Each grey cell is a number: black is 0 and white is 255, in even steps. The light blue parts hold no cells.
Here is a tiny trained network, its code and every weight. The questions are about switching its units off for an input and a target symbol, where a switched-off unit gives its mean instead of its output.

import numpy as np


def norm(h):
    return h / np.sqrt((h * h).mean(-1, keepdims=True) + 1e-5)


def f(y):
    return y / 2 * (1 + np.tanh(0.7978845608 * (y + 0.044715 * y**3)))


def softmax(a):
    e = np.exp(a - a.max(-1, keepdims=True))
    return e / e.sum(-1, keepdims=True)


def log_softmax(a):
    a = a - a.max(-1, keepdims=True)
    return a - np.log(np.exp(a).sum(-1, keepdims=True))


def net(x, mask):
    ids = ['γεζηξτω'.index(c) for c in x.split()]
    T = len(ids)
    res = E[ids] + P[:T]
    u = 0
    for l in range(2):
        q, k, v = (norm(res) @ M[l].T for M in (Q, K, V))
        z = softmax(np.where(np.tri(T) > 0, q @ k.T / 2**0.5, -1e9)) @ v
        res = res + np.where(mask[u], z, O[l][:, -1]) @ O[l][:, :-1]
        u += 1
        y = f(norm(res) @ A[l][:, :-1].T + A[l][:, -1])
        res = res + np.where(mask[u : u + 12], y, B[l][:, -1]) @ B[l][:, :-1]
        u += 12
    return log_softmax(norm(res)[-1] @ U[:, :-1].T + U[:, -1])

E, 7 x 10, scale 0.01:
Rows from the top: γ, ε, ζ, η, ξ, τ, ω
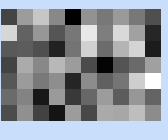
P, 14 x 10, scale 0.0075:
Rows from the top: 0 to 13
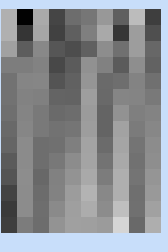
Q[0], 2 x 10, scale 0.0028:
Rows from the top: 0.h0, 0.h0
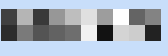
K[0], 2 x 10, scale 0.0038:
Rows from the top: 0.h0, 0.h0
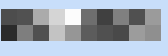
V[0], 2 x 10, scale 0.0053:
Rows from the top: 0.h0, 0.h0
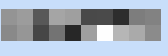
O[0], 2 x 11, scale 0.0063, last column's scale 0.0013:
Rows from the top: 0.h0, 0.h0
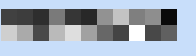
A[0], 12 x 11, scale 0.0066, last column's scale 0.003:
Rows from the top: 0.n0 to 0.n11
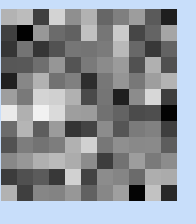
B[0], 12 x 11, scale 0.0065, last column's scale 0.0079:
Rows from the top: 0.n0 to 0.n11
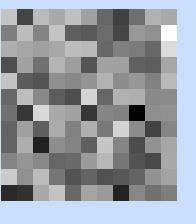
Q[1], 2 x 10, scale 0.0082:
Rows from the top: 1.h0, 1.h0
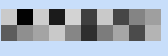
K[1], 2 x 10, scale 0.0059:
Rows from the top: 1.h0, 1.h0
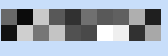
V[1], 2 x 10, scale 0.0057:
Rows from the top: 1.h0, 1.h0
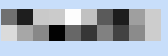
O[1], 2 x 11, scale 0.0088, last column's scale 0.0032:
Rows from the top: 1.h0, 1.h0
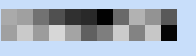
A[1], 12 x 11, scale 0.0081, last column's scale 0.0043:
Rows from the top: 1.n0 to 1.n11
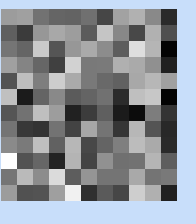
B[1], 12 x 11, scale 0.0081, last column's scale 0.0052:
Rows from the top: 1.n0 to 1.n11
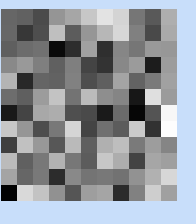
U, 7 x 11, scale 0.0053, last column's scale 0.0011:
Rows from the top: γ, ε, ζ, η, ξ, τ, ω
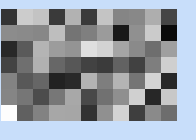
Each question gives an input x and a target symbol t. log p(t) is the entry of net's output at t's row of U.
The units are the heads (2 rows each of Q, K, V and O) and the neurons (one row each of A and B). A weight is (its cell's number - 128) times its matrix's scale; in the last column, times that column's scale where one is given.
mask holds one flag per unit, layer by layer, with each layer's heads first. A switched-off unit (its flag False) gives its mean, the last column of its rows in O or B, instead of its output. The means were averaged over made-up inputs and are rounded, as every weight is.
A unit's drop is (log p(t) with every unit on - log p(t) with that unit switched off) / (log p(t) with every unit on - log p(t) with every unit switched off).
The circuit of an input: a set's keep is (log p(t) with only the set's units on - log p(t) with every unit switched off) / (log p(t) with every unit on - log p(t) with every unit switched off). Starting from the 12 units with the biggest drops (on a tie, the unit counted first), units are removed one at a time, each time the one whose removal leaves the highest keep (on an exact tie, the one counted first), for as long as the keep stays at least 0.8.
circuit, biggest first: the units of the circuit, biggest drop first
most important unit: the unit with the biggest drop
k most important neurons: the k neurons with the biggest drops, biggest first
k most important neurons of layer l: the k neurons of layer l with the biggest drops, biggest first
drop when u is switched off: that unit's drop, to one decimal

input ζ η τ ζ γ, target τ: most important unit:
0.n7
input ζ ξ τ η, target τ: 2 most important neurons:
0.n5, 0.n7
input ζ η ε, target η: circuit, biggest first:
0.h0, 0.n1, 1.n6
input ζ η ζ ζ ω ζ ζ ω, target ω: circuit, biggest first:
0.n10, 1.n9
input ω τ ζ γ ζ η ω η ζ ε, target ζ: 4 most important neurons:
0.n0, 0.n2, 0.n9, 0.n6
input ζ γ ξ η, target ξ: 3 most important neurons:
0.n5, 1.n7, 0.n1
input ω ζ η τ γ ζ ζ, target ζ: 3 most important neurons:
0.n3, 0.n2, 0.n1
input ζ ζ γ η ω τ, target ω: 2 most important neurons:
0.n7, 0.n2
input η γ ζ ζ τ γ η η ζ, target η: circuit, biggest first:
0.h0, 0.n1
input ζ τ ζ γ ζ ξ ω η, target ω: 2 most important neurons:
0.n5, 0.n9
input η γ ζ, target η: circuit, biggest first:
0.n1, 0.h0, 1.n6
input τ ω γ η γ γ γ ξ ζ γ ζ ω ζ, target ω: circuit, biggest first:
1.h0, 0.n10, 1.n4
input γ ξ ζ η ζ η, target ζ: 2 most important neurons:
0.n0, 0.n2
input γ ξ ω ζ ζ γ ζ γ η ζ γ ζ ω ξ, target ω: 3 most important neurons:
0.n10, 1.n4, 0.n2
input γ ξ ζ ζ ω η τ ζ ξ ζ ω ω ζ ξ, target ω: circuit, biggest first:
1.n4
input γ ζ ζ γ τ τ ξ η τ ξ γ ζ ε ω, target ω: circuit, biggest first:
1.n9, 0.n10
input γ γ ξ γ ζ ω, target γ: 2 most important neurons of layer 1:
1.n11, 1.n8
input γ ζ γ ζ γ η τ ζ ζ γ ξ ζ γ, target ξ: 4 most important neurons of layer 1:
1.n10, 1.n7, 1.n4, 1.n6
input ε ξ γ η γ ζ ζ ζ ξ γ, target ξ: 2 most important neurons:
1.n10, 1.n7
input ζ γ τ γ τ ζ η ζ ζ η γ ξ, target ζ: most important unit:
1.h0
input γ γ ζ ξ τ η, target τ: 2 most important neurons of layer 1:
1.n0, 1.n5
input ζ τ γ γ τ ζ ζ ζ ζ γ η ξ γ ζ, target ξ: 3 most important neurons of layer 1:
1.n7, 1.n10, 1.n6
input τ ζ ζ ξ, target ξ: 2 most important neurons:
1.n2, 1.n5
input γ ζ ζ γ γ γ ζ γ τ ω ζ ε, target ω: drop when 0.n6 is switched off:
0.4
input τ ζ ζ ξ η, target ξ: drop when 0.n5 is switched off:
0.6
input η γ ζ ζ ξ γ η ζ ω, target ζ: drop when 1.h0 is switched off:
1.1
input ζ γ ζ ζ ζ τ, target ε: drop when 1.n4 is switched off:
0.0
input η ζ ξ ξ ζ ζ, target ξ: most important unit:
0.h0
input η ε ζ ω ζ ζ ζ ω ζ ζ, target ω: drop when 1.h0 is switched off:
1.0
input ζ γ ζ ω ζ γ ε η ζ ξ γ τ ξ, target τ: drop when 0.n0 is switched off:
0.1
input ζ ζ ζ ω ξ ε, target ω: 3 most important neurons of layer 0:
0.n6, 0.n1, 0.n2
